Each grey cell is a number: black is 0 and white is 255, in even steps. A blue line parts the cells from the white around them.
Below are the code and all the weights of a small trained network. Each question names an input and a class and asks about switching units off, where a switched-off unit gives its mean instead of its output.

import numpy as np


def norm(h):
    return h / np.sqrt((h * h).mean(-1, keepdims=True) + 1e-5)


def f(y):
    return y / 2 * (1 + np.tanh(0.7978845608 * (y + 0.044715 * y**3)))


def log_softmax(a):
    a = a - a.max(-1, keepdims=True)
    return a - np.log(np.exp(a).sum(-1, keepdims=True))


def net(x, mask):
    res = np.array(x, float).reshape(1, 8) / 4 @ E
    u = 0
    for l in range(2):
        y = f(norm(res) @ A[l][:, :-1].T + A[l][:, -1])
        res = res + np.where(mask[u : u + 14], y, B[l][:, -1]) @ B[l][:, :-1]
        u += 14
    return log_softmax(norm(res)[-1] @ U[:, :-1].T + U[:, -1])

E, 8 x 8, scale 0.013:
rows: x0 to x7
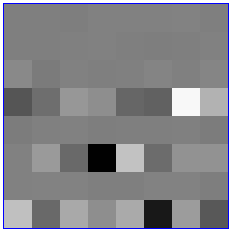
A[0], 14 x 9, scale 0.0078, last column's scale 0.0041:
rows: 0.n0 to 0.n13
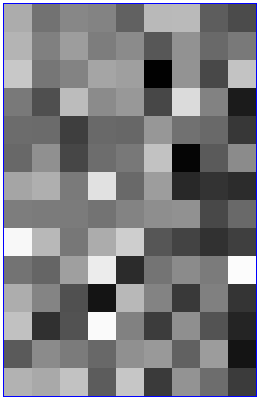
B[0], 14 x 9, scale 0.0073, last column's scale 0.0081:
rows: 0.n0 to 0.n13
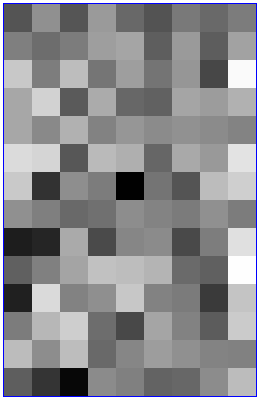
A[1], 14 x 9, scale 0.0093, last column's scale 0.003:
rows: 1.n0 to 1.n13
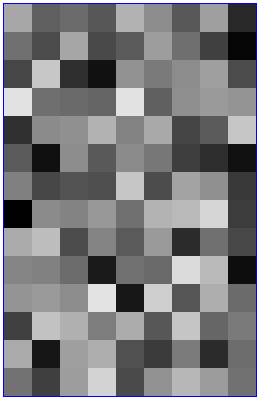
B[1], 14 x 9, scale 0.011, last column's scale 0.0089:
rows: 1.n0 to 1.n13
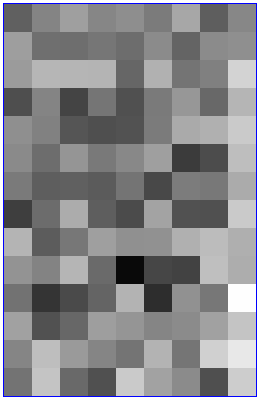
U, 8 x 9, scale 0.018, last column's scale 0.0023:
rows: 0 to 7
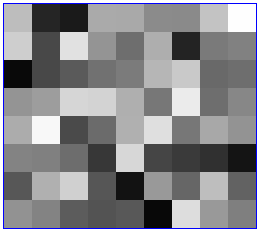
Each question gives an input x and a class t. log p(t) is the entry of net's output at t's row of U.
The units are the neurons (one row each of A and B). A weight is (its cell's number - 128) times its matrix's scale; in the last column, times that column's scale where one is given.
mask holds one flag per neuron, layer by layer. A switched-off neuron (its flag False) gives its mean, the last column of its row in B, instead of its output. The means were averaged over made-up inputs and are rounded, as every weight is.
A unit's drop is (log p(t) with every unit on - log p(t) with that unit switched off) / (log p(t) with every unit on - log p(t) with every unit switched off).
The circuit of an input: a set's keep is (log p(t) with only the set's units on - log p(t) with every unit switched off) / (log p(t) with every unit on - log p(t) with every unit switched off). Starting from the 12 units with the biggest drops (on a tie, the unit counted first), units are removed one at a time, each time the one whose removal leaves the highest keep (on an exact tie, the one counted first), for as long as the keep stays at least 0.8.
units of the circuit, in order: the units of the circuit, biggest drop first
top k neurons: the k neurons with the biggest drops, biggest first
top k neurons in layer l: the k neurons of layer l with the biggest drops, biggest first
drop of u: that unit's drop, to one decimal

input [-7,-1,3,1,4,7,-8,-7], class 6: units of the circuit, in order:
[1.n9]
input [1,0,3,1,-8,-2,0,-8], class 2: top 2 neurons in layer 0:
[0.n6; 0.n2]
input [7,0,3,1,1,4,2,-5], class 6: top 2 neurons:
[0.n9; 1.n9]
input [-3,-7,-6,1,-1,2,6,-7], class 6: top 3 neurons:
[1.n7; 0.n9; 1.n13]
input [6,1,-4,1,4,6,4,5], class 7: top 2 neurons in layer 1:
[1.n3; 1.n13]
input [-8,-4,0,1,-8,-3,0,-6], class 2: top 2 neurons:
[1.n7; 0.n2]
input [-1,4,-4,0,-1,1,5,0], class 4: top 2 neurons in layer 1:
[1.n10; 1.n2]
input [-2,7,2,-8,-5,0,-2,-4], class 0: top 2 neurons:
[0.n6; 1.n8]
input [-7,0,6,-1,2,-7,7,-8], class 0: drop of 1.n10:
0.2
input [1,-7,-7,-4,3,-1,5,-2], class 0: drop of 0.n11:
0.0
